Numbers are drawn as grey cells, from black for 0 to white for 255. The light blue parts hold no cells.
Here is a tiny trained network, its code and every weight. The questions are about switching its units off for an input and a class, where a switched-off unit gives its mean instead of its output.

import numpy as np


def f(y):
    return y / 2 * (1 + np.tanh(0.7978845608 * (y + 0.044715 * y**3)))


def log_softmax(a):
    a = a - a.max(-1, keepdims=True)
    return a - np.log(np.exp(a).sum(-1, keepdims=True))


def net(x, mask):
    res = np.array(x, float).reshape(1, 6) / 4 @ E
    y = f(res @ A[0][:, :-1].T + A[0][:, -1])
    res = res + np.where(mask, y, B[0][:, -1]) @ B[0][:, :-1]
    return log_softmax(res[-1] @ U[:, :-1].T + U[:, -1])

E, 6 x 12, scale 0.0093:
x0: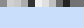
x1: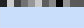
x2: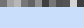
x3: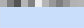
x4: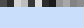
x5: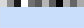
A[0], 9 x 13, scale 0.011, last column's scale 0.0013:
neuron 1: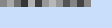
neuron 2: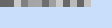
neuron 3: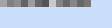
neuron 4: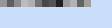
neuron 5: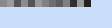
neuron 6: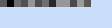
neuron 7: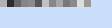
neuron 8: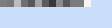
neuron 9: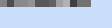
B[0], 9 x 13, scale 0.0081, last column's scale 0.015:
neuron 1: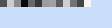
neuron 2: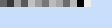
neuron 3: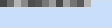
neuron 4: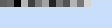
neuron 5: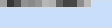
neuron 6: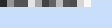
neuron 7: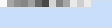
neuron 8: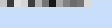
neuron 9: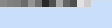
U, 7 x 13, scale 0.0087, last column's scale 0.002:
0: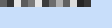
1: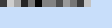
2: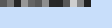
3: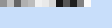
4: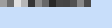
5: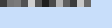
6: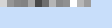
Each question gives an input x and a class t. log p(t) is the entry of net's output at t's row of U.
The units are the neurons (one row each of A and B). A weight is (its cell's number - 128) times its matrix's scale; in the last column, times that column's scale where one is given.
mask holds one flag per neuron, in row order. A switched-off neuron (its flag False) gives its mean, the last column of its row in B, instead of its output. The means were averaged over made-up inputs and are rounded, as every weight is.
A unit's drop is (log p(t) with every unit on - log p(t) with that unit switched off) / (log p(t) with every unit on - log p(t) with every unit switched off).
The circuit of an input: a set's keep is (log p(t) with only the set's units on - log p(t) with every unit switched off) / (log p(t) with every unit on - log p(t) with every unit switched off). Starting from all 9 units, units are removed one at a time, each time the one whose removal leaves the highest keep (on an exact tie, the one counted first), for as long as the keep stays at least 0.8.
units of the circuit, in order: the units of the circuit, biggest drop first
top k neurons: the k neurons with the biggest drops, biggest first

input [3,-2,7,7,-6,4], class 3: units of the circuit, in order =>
neuron 7
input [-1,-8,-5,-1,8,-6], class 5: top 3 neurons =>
neuron 6; neuron 9; neuron 3
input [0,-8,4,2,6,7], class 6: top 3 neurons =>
neuron 7; neuron 3; neuron 5
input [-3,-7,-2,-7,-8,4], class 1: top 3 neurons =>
neuron 1; neuron 3; neuron 8
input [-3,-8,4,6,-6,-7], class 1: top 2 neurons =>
neuron 1; neuron 3
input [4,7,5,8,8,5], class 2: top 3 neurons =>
neuron 4; neuron 9; neuron 3
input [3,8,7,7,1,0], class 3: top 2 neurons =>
neuron 5; neuron 9
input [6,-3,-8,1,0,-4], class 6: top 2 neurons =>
neuron 7; neuron 8
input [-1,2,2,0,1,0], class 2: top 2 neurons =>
neuron 2; neuron 6
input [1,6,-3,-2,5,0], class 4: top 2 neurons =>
neuron 2; neuron 6
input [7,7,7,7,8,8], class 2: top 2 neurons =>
neuron 4; neuron 9
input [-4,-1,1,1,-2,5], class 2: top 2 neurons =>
neuron 4; neuron 2
